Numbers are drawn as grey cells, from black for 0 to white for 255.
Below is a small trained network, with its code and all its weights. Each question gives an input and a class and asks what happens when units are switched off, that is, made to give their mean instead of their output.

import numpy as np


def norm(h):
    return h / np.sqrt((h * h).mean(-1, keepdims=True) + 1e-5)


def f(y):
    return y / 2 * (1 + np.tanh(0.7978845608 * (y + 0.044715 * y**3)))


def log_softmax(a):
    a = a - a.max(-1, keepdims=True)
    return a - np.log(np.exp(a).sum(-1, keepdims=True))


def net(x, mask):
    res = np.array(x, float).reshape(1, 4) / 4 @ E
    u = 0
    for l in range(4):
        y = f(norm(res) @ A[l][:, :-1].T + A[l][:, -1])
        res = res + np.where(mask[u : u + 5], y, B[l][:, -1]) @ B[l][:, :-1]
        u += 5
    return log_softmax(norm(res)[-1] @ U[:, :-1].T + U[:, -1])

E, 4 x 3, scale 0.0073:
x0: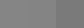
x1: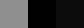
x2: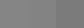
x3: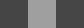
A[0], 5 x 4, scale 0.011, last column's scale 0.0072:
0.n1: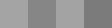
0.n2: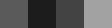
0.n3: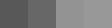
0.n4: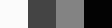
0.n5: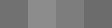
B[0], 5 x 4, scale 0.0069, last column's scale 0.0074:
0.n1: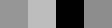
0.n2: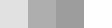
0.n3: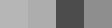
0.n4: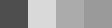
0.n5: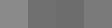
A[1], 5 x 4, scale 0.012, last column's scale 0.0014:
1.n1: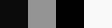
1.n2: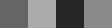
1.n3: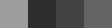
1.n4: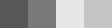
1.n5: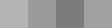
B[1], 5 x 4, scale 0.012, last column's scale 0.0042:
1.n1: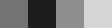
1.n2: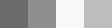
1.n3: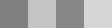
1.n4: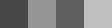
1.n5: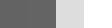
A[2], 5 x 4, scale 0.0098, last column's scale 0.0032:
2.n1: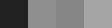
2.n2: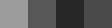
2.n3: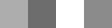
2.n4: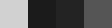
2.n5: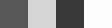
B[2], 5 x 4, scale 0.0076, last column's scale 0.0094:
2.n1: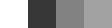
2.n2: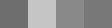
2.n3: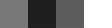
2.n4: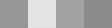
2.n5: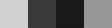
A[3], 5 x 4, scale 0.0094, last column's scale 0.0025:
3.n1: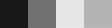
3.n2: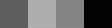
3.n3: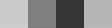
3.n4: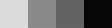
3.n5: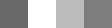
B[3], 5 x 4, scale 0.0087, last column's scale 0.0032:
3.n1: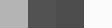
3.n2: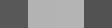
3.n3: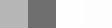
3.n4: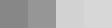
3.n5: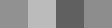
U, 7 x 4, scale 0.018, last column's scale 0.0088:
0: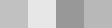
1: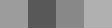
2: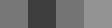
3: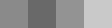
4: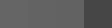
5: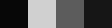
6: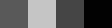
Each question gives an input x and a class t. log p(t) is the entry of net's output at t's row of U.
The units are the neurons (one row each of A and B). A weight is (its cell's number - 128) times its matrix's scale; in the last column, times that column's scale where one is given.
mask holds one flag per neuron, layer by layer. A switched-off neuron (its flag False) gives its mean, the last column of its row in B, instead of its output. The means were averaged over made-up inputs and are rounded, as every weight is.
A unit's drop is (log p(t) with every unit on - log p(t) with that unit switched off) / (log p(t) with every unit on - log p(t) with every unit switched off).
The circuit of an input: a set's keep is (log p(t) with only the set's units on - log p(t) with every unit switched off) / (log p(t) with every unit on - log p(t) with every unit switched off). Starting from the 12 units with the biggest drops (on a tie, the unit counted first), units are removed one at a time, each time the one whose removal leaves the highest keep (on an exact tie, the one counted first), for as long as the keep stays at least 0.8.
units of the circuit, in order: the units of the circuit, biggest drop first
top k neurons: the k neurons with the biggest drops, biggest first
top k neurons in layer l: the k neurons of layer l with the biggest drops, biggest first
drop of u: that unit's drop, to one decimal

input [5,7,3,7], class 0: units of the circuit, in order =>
(0.n2; 2.n4)
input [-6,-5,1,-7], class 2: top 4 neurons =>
(1.n3; 0.n4; 0.n2; 3.n3)
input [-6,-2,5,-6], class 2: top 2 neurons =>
(0.n1; 0.n2)
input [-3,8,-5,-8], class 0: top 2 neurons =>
(1.n2; 2.n4)
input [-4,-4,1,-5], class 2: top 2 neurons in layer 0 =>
(0.n4; 0.n1)
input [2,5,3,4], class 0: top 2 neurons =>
(0.n2; 1.n1)
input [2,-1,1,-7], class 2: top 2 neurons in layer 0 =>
(0.n1; 0.n2)
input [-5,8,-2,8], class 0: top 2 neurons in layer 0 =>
(0.n2; 0.n4)
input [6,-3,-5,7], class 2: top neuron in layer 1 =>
(1.n1)
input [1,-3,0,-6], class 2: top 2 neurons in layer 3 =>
(3.n3; 3.n4)
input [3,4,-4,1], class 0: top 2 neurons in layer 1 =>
(1.n2; 1.n1)
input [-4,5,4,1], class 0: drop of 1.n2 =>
0.2
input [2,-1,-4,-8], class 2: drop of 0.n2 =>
0.3
